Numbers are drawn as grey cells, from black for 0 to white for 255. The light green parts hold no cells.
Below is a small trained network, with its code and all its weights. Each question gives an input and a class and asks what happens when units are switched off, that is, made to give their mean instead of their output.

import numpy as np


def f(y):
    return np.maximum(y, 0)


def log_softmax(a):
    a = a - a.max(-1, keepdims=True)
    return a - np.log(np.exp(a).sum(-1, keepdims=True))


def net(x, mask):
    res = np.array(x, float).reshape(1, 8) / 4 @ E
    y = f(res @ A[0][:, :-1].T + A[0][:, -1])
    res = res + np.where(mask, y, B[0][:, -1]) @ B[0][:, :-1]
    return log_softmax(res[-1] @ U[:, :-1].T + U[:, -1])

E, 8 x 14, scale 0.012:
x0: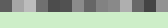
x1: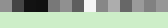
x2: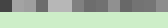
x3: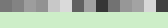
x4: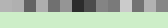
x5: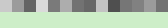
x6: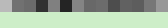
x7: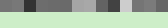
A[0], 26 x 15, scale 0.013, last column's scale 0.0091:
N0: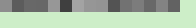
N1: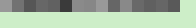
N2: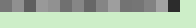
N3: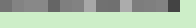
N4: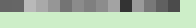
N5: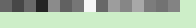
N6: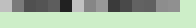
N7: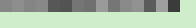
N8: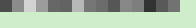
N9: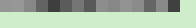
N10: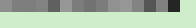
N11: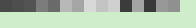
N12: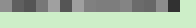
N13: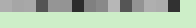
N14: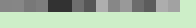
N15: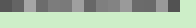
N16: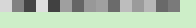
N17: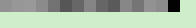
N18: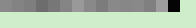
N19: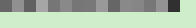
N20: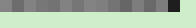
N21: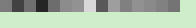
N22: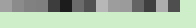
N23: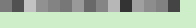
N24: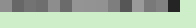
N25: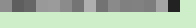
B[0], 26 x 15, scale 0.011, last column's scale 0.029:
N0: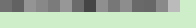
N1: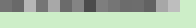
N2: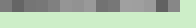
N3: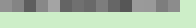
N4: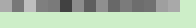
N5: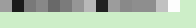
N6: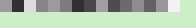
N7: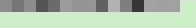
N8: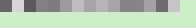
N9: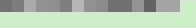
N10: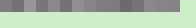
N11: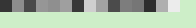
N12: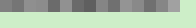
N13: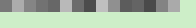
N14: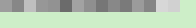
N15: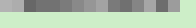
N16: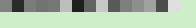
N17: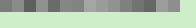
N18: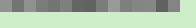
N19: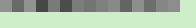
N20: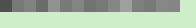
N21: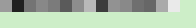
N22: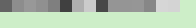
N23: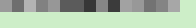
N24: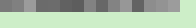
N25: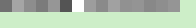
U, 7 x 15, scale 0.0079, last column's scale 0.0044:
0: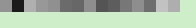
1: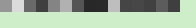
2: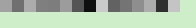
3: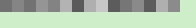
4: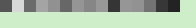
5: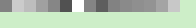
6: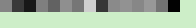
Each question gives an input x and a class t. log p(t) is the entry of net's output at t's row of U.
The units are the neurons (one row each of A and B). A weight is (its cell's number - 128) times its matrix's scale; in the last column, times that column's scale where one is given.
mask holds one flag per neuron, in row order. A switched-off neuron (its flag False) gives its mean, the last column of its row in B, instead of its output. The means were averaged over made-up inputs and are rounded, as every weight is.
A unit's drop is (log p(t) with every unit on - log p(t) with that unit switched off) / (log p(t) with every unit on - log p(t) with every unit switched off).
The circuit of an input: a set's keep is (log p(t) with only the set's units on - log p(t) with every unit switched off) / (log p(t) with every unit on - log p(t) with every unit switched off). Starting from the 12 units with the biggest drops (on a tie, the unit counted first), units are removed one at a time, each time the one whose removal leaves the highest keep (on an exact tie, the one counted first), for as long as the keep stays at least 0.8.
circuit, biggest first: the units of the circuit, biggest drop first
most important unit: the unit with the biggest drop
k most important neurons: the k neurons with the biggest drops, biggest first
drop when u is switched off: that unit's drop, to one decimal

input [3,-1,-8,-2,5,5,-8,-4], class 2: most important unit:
N16
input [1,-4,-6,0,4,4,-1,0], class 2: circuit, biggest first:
[N16; N5]
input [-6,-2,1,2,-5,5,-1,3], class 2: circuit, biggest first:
[N5; N21; N22]
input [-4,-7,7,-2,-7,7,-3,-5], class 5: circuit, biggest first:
[N6; N8]
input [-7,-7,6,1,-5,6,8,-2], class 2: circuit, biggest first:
[N5; N21]
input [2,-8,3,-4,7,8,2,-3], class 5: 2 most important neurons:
[N6; N22]
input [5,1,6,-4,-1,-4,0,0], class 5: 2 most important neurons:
[N16; N8]
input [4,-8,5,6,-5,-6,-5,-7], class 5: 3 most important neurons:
[N16; N8; N6]
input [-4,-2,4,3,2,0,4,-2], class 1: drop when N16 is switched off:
0.2
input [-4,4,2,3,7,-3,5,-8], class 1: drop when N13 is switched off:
0.2
